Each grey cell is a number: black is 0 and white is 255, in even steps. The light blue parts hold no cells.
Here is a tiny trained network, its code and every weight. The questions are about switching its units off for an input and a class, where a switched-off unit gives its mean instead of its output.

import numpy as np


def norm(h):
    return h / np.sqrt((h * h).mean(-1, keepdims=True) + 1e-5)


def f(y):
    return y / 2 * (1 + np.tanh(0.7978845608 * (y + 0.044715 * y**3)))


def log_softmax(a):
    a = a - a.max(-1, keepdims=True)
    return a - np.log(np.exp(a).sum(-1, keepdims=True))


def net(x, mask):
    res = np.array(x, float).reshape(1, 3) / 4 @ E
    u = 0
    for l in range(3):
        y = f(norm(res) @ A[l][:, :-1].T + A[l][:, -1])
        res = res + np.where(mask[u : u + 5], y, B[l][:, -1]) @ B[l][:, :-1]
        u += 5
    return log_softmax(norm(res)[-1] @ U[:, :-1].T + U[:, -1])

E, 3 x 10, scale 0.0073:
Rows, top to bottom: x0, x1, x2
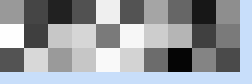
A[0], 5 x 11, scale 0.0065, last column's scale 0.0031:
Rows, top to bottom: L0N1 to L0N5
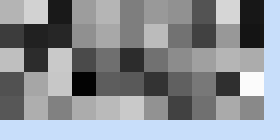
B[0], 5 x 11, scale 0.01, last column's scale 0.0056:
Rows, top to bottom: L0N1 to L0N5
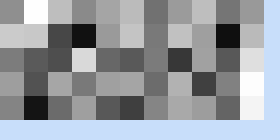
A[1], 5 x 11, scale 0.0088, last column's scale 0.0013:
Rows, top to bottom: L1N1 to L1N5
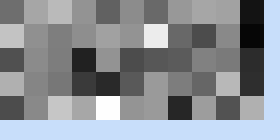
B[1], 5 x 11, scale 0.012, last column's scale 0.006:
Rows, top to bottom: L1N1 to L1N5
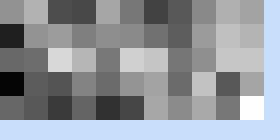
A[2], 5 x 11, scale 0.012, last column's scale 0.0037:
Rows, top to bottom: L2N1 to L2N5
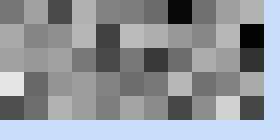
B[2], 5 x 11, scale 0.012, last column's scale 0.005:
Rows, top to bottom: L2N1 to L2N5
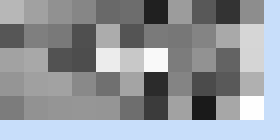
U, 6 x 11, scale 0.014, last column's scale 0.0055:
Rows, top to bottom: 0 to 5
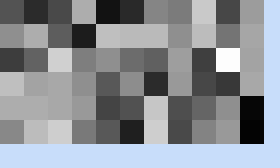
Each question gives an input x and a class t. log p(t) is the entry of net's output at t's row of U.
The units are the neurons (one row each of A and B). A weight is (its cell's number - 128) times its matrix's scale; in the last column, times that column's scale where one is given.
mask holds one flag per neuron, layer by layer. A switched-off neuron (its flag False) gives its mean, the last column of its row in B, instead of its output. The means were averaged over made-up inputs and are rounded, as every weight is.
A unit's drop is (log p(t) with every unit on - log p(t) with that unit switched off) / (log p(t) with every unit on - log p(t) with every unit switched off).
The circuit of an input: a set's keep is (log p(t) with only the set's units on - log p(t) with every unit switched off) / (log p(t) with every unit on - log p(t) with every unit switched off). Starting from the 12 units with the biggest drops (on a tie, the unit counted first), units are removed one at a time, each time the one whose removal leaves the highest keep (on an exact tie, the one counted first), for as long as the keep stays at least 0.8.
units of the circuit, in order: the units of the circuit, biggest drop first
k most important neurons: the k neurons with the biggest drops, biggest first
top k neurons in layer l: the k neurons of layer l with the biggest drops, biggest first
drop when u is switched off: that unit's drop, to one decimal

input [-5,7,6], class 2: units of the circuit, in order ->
(L2N2)
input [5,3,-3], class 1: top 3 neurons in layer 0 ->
(L0N2, L0N5, L0N4)
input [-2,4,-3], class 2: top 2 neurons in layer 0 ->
(L0N5, L0N2)
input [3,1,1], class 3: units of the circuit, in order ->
(L1N4, L2N4)
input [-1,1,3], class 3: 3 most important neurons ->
(L0N5, L2N4, L1N5)
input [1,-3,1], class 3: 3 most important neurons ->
(L0N4, L1N2, L2N4)
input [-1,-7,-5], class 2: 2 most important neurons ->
(L1N3, L0N5)
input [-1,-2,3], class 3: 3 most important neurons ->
(L0N5, L0N4, L2N4)
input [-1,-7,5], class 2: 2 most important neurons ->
(L1N3, L0N3)
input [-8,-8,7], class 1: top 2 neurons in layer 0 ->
(L0N3, L0N4)
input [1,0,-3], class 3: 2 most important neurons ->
(L0N3, L1N5)
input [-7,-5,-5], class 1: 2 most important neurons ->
(L2N3, L0N5)
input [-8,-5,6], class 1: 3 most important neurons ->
(L2N3, L1N1, L0N3)
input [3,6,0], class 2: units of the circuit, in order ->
(L1N2)
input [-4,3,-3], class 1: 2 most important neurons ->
(L0N5, L2N3)
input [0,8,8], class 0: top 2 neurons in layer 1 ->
(L1N5, L1N3)
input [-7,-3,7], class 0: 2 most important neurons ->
(L1N5, L0N1)
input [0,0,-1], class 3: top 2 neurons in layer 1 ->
(L1N5, L1N4)
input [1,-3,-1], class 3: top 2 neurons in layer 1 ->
(L1N2, L1N4)
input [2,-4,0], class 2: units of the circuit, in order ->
(L1N3)
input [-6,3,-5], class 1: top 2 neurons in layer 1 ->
(L1N5, L1N1)
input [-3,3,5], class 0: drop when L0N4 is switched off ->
0.1
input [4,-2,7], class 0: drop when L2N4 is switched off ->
0.0
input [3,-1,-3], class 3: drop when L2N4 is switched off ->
0.2
